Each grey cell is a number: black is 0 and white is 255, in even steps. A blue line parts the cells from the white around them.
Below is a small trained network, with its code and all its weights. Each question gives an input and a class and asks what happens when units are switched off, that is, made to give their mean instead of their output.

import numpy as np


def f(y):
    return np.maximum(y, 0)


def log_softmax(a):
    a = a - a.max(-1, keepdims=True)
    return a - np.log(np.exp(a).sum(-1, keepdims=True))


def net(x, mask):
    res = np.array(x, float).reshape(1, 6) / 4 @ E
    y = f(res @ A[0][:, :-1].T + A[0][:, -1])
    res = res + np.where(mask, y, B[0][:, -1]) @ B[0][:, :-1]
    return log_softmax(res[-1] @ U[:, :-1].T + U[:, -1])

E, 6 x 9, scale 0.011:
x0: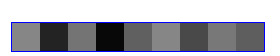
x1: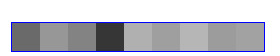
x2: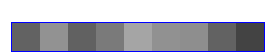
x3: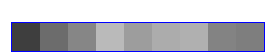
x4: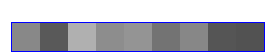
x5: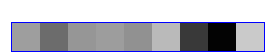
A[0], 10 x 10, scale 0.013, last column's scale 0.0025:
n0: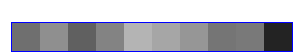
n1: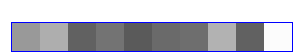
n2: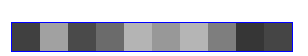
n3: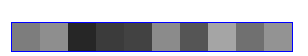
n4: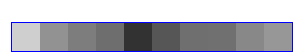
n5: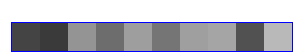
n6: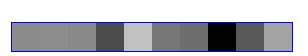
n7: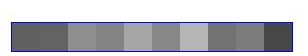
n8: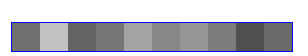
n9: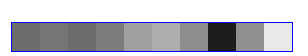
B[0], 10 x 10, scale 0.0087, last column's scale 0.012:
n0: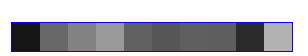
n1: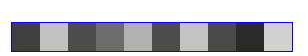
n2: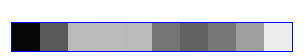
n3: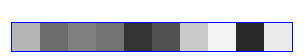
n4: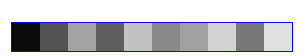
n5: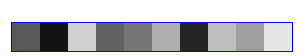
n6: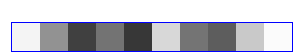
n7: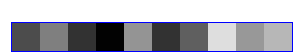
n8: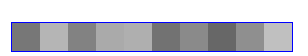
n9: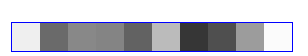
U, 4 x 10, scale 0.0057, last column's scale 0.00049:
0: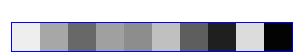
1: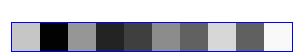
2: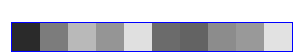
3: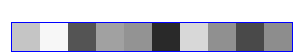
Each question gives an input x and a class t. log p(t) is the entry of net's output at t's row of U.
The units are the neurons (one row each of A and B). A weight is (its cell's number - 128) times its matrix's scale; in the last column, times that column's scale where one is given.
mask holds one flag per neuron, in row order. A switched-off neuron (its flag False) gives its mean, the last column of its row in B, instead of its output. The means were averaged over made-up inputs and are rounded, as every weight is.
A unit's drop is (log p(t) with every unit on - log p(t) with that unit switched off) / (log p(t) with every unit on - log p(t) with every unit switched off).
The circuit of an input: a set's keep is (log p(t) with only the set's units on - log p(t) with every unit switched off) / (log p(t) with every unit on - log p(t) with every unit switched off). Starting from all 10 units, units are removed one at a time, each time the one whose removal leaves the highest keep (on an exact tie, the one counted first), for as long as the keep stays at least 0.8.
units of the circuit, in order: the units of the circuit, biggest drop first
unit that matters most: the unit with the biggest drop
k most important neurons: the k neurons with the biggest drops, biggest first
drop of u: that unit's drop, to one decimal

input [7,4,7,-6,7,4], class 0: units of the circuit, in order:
[n6]
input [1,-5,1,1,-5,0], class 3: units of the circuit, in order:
[n5 n9]
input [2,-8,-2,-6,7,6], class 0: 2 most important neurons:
[n6 n3]
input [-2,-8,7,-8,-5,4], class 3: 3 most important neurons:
[n5 n1 n4]
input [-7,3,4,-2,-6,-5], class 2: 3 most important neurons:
[n2 n6 n3]
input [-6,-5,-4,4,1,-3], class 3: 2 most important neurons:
[n5 n2]
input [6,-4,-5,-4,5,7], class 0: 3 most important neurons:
[n6 n3 n5]
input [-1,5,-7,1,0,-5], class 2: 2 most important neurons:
[n6 n9]
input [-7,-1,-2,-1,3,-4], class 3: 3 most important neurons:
[n5 n4 n2]
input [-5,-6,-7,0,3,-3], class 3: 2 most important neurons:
[n5 n2]
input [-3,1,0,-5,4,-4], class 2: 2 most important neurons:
[n3 n6]
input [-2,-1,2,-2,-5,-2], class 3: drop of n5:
0.1
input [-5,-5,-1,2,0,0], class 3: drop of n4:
0.3
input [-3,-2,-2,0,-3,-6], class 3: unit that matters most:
n1
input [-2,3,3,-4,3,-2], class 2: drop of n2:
0.2
